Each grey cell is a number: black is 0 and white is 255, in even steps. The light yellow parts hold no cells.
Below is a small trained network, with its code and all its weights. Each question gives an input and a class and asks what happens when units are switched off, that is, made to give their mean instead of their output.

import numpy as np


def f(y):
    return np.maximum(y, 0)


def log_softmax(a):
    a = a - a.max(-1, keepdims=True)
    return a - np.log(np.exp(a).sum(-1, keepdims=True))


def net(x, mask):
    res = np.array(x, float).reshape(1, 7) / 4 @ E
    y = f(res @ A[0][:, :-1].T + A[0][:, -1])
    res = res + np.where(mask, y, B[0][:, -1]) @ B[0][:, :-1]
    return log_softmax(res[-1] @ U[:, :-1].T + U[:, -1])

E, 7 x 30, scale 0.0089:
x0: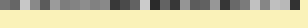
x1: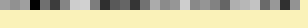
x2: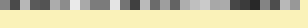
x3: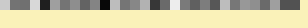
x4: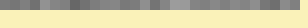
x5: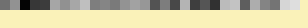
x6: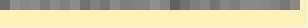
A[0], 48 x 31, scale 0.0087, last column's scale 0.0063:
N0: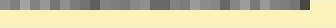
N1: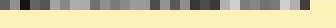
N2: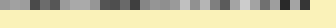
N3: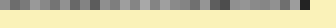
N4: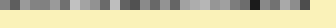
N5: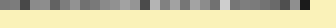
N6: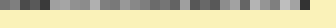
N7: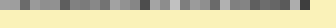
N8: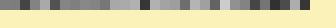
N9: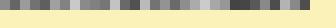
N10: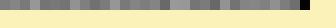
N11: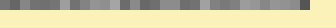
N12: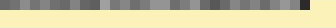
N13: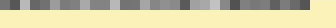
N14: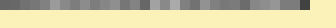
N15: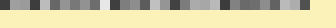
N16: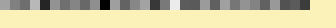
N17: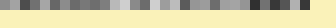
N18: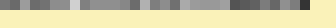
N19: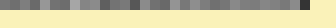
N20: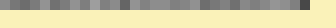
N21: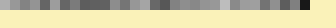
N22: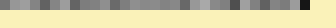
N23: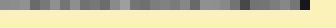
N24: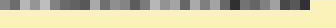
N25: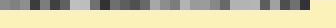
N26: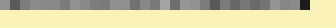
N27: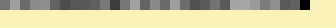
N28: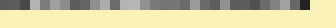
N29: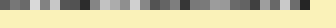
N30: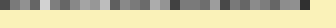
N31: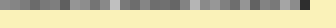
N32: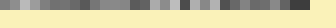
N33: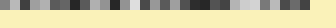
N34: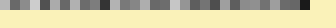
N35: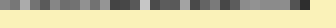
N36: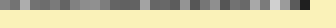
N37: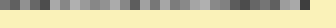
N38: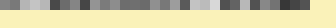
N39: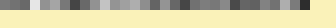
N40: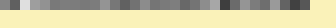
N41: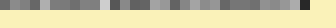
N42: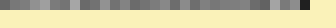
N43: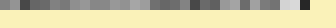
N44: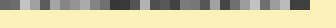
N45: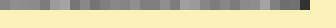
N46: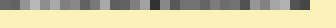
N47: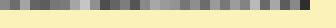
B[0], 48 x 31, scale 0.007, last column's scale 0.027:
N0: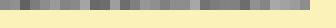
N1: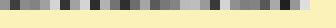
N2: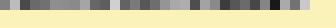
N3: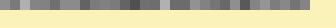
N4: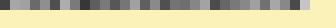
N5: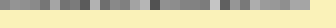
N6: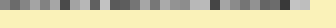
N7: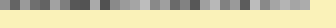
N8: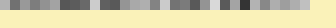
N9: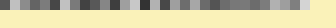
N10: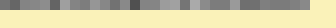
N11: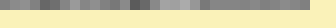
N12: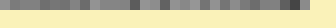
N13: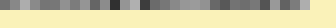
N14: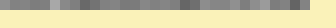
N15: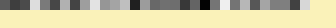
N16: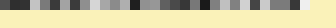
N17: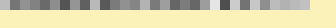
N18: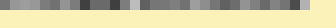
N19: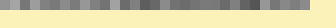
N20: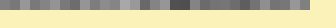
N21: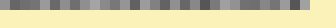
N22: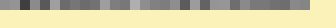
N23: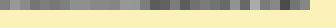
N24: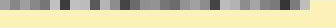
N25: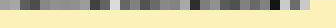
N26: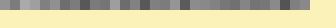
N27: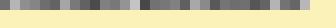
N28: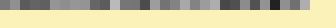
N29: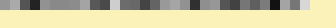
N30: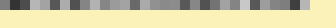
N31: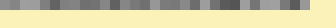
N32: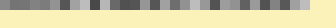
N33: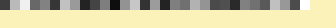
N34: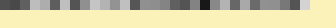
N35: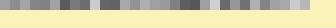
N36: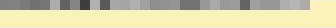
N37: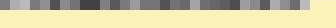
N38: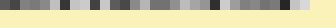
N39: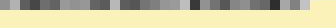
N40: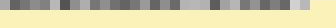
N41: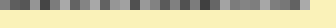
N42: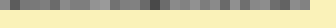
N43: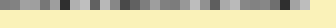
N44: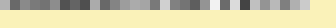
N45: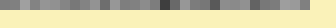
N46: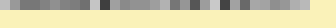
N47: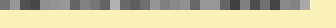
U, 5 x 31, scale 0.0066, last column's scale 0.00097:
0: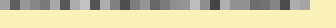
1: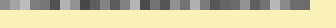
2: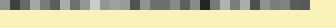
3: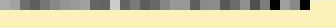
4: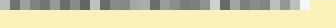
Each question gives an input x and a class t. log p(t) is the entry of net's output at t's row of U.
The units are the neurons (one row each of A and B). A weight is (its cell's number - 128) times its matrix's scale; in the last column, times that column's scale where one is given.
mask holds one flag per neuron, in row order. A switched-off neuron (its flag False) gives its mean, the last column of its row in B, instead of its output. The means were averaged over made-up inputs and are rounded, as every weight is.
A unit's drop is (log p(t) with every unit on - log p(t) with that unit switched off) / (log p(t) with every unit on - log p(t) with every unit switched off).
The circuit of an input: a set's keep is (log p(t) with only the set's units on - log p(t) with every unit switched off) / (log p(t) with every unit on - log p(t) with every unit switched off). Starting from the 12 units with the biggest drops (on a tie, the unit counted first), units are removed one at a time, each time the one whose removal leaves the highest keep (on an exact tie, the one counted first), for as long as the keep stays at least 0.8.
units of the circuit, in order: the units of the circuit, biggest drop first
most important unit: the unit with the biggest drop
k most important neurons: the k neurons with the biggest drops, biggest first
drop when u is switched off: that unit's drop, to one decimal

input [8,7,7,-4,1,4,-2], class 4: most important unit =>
N44
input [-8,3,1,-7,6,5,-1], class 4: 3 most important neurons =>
(N8; N17; N16)
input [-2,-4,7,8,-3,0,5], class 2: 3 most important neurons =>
(N16; N34; N33)
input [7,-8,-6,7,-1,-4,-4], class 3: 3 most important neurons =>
(N29; N39; N15)
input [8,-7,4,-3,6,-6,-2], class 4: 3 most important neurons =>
(N44; N46; N35)
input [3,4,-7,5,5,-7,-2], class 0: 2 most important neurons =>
(N38; N40)
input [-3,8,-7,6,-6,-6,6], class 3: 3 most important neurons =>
(N2; N25; N47)
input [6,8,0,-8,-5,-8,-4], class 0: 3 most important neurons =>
(N38; N40; N16)
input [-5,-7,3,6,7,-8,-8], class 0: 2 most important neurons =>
(N38; N24)
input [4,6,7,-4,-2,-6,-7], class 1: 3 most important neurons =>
(N9; N4; N1)
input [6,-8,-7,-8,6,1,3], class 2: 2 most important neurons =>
(N15; N30)
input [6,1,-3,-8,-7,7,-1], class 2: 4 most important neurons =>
(N15; N30; N38; N41)
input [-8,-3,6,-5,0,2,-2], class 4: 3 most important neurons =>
(N8; N17; N33)
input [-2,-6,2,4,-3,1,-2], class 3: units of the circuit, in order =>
(N29)
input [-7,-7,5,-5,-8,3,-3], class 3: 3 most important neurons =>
(N29; N39; N28)
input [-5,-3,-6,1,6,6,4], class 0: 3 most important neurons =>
(N1; N43; N9)
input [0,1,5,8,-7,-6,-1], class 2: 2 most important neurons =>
(N16; N34)
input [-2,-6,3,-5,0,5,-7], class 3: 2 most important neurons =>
(N29; N16)
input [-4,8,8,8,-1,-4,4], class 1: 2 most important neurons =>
(N9; N4)
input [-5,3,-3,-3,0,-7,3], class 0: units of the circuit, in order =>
(N38)
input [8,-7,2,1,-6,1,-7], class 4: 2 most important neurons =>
(N44; N35)
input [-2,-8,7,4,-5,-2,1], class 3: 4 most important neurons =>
(N29; N33; N39; N28)
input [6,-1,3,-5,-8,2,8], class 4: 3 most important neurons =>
(N16; N44; N34)
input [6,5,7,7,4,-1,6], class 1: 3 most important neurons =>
(N9; N15; N4)
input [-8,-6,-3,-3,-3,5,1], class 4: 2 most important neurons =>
(N8; N17)
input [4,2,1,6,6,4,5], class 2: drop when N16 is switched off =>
0.1
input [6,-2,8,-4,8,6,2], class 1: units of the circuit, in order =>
(N9)
